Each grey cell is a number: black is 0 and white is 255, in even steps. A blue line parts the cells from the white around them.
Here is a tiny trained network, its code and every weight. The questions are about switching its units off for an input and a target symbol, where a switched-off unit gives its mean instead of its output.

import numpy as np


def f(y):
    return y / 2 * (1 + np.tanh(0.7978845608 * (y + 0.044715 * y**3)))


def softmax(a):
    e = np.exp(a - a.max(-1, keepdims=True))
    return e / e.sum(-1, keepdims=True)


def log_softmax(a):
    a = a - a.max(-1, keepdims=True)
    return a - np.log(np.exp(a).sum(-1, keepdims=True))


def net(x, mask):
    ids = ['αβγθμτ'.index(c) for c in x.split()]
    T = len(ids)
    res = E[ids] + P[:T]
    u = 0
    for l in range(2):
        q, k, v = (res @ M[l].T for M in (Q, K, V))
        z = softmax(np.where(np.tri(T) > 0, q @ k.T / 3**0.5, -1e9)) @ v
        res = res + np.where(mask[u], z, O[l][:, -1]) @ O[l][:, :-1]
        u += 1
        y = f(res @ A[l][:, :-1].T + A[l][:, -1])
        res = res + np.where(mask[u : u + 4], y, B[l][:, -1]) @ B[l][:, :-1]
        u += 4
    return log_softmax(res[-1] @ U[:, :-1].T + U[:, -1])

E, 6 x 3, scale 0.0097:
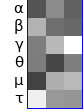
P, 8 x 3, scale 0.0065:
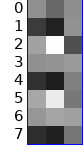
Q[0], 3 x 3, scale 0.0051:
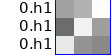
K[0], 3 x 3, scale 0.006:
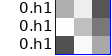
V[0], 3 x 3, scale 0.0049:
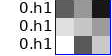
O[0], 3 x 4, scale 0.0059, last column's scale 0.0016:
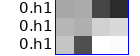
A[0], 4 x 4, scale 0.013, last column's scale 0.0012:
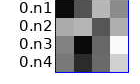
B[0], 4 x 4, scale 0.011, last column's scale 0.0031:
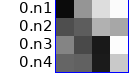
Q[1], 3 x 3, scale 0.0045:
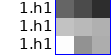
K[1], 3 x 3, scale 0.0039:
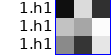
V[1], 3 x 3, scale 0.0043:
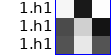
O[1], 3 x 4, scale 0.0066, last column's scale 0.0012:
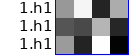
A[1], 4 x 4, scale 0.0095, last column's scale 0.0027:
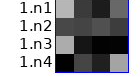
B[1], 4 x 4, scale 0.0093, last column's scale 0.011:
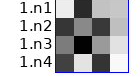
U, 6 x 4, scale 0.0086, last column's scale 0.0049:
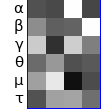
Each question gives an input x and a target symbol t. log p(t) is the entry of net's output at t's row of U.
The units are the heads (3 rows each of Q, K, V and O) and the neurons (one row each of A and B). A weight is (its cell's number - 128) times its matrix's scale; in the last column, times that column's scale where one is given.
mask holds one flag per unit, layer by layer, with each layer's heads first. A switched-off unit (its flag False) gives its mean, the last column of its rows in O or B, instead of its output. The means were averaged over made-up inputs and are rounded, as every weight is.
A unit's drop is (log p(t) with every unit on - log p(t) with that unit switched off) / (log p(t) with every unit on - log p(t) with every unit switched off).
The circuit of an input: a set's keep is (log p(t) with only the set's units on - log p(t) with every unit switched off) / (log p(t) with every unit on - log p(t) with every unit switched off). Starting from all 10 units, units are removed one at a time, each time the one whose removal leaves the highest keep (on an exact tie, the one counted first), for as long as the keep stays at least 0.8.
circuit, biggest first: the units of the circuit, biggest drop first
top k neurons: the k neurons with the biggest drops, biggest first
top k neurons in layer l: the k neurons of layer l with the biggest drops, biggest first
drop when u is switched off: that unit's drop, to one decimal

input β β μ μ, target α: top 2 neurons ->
[1.n4; 0.n3]
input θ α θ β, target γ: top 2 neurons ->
[0.n1; 1.n4]
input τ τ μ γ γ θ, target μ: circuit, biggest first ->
[1.n3]
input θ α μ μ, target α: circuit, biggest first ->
[1.n4; 0.n3; 0.n1]
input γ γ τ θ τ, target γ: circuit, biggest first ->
[0.n1; 1.n4; 1.n2]
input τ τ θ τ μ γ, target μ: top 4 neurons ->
[1.n3; 1.n1; 0.n1; 0.n4]
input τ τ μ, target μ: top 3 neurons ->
[1.n3; 1.n1; 0.n1]
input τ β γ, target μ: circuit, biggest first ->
[1.n3; 0.n1]
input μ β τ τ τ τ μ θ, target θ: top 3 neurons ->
[1.n4; 0.n1; 0.n3]
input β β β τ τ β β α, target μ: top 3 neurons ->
[1.n4; 0.n1; 1.n3]
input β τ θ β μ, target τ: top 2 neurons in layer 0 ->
[0.n1; 0.n3]
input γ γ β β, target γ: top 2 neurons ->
[1.n4; 0.n1]
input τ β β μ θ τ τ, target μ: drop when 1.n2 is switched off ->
-0.1
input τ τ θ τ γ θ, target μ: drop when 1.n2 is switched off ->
-0.1
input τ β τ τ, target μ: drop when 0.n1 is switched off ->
0.2
